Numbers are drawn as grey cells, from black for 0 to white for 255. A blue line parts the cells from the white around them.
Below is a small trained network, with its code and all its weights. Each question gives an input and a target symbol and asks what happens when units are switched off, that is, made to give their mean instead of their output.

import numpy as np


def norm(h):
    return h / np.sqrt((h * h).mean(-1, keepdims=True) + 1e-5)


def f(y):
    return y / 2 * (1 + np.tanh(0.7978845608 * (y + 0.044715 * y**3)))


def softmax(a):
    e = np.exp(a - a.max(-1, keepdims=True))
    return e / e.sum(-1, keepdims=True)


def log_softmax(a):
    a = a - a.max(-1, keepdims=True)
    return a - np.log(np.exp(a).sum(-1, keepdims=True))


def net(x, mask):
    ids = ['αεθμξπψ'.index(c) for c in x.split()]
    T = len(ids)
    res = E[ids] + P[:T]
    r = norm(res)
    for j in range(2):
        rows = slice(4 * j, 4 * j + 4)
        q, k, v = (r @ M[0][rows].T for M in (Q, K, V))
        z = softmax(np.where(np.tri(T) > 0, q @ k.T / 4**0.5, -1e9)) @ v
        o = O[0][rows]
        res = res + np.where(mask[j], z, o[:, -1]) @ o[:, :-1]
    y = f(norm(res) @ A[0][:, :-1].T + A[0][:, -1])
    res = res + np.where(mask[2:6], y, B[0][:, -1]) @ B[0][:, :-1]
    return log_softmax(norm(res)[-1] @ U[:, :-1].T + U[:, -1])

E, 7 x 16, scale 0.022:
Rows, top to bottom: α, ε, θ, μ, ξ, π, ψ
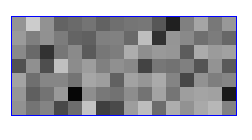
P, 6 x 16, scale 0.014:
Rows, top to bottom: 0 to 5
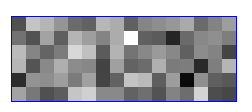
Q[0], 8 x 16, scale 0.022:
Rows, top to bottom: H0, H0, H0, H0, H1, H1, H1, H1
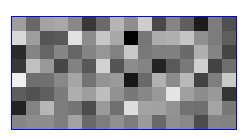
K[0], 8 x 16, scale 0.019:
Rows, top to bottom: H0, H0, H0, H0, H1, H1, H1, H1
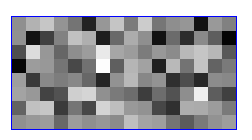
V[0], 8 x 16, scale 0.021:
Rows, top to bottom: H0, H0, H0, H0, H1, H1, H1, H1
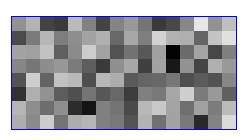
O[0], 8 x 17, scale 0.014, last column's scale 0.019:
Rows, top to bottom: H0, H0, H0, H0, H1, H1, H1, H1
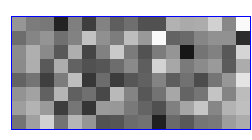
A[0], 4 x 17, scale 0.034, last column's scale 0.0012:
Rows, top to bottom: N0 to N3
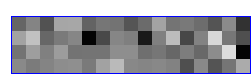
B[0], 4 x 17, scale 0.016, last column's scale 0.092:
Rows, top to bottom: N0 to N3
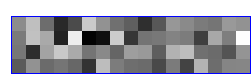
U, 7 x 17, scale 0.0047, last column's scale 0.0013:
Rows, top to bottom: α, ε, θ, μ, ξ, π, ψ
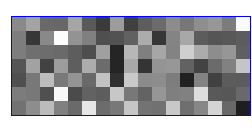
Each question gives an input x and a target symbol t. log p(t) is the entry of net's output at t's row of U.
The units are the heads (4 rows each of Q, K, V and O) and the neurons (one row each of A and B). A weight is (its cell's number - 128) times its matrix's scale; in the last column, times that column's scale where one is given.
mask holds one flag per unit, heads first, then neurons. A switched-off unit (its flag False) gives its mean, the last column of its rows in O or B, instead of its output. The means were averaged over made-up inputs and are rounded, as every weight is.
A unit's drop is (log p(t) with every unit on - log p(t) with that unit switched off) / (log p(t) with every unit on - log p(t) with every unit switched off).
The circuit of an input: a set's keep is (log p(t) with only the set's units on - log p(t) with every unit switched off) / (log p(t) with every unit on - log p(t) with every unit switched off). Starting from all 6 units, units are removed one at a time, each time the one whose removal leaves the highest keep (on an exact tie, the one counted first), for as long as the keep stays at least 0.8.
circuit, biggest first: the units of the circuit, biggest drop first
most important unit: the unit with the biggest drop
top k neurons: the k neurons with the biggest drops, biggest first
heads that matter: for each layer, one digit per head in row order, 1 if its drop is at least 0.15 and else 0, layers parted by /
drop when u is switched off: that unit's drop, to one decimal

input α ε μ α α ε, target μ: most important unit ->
H1
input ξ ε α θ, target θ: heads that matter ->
11
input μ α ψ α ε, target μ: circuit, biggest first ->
(H0 N1 N0)
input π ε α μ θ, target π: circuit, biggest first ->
(H0 H1 N1)
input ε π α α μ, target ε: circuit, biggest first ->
(H0 N1)
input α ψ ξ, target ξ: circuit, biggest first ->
(H1 N1)
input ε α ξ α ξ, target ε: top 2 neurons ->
(N1 N2)
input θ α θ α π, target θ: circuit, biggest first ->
(H0 N1)
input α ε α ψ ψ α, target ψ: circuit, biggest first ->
(H1 N1)
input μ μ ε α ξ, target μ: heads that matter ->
10
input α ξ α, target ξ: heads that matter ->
01
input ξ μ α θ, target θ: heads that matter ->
11
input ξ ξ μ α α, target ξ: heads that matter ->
10
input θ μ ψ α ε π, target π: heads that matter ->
01
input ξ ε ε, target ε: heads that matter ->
10
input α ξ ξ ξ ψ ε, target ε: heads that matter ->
11
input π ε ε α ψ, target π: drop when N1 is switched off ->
0.4
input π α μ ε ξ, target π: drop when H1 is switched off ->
0.6
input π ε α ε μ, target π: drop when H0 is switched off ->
0.8
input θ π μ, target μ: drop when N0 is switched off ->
0.2
